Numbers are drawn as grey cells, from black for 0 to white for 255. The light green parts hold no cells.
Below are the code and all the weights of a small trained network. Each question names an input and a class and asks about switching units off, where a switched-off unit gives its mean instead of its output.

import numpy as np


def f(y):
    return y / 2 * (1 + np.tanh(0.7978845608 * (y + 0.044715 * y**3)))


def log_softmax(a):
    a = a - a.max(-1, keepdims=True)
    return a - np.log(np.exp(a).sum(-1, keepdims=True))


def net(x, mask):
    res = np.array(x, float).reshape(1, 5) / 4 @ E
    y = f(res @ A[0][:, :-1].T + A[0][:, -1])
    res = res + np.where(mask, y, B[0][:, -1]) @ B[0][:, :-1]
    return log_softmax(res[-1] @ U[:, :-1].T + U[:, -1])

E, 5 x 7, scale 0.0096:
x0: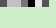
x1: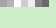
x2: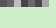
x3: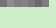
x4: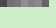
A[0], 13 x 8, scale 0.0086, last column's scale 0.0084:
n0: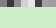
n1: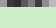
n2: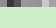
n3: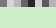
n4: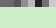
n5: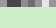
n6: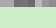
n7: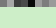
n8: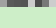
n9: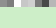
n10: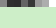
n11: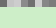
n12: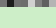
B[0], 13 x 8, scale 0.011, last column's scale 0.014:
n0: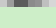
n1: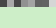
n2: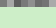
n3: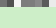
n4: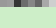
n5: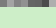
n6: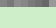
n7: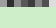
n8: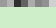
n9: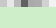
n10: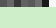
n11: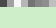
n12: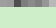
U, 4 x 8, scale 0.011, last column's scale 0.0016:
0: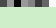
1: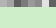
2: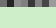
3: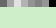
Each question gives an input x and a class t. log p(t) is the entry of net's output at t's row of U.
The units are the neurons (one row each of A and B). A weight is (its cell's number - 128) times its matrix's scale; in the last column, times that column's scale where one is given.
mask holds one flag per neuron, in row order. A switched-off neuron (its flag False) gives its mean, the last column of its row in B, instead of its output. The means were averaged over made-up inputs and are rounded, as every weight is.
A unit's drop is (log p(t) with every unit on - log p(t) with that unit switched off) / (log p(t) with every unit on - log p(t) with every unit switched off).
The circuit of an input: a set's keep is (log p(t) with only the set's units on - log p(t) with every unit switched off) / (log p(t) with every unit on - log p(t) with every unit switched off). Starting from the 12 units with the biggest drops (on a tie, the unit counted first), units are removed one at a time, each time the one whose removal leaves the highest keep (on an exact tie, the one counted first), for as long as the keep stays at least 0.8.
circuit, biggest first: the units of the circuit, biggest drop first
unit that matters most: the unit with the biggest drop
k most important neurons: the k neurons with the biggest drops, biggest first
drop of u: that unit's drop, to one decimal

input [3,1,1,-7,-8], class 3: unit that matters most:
n10
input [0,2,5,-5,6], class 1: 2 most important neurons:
[n3; n11]
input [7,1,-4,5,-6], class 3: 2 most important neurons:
[n11; n10]
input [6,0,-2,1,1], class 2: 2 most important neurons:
[n9; n7]
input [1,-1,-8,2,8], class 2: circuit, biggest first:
[n1; n8]
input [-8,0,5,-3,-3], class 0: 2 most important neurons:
[n1; n9]
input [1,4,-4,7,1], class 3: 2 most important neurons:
[n8; n4]
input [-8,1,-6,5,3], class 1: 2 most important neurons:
[n0; n10]
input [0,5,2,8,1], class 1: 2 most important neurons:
[n3; n9]
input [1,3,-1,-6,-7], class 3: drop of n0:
0.1
